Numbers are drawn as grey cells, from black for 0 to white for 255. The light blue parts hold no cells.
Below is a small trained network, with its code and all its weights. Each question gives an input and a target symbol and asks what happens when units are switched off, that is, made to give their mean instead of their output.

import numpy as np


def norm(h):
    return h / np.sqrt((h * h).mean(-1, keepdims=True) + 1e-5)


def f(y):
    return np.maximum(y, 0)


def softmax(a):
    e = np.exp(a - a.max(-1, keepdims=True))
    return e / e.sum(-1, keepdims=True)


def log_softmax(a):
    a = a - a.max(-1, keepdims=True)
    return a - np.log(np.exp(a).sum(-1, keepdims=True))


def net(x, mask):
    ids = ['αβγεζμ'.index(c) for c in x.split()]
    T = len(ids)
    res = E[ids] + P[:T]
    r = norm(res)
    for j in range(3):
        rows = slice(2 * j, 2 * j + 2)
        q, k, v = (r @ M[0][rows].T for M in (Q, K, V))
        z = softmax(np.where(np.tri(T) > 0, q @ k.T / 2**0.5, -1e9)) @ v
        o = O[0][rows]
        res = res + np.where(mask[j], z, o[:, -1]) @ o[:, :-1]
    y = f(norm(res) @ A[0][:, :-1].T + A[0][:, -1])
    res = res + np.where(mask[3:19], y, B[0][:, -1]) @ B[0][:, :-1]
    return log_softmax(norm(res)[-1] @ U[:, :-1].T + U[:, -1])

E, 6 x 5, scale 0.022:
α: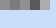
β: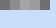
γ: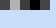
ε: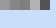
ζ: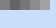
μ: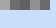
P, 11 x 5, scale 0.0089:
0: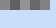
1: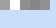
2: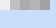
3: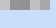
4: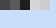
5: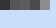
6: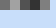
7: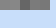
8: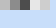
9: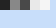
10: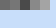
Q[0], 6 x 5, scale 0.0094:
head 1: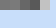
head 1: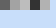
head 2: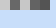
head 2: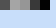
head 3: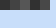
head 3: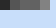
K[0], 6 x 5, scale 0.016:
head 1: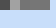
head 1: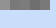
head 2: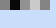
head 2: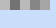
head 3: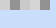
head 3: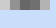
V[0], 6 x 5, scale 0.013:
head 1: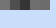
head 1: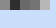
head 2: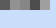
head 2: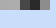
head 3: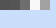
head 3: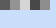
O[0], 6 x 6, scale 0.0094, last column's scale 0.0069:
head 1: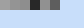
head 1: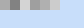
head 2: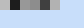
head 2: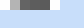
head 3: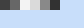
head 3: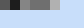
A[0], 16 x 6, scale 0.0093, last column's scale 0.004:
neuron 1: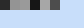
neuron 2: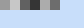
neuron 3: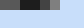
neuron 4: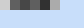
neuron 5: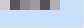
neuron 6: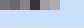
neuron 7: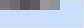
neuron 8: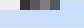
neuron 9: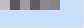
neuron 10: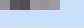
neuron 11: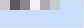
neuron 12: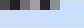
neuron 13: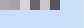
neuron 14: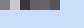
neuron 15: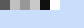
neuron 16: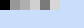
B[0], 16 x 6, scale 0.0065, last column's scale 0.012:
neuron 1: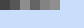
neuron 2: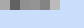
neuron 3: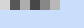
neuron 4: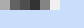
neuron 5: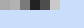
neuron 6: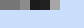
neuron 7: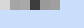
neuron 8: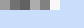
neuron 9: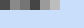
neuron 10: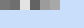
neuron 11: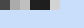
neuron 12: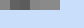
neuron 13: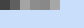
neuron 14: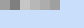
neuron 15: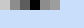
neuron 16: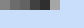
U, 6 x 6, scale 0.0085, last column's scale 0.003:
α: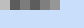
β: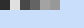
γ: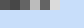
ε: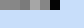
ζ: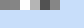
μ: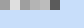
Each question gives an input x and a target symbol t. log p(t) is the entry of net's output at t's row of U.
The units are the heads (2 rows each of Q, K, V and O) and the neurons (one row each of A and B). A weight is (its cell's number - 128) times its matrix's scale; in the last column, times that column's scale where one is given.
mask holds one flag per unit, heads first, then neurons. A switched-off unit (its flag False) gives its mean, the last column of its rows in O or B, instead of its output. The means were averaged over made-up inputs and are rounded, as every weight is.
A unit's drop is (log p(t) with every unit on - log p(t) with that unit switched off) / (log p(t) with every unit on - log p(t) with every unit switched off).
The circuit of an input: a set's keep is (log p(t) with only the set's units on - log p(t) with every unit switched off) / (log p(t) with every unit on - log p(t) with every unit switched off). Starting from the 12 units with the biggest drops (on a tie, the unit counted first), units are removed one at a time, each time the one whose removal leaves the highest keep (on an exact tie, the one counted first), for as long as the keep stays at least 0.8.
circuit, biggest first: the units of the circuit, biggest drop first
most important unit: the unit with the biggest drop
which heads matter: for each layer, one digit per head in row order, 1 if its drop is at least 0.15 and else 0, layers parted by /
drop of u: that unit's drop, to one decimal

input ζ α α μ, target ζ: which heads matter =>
001
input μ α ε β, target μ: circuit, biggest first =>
(head 3; head 2)
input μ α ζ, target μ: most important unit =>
head 2
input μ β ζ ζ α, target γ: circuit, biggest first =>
(head 2; head 1; neuron 5)
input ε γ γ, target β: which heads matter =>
011
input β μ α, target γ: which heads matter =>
111
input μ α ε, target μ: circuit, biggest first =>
(head 2; head 3)
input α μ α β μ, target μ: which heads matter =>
011
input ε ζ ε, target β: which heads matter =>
110
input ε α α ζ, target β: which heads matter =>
010
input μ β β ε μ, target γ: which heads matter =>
110
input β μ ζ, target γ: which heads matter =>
111
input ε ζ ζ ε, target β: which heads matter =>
010
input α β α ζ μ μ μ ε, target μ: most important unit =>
head 3
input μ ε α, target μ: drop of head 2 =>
0.2
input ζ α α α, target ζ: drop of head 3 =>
0.2
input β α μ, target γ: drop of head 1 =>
0.2
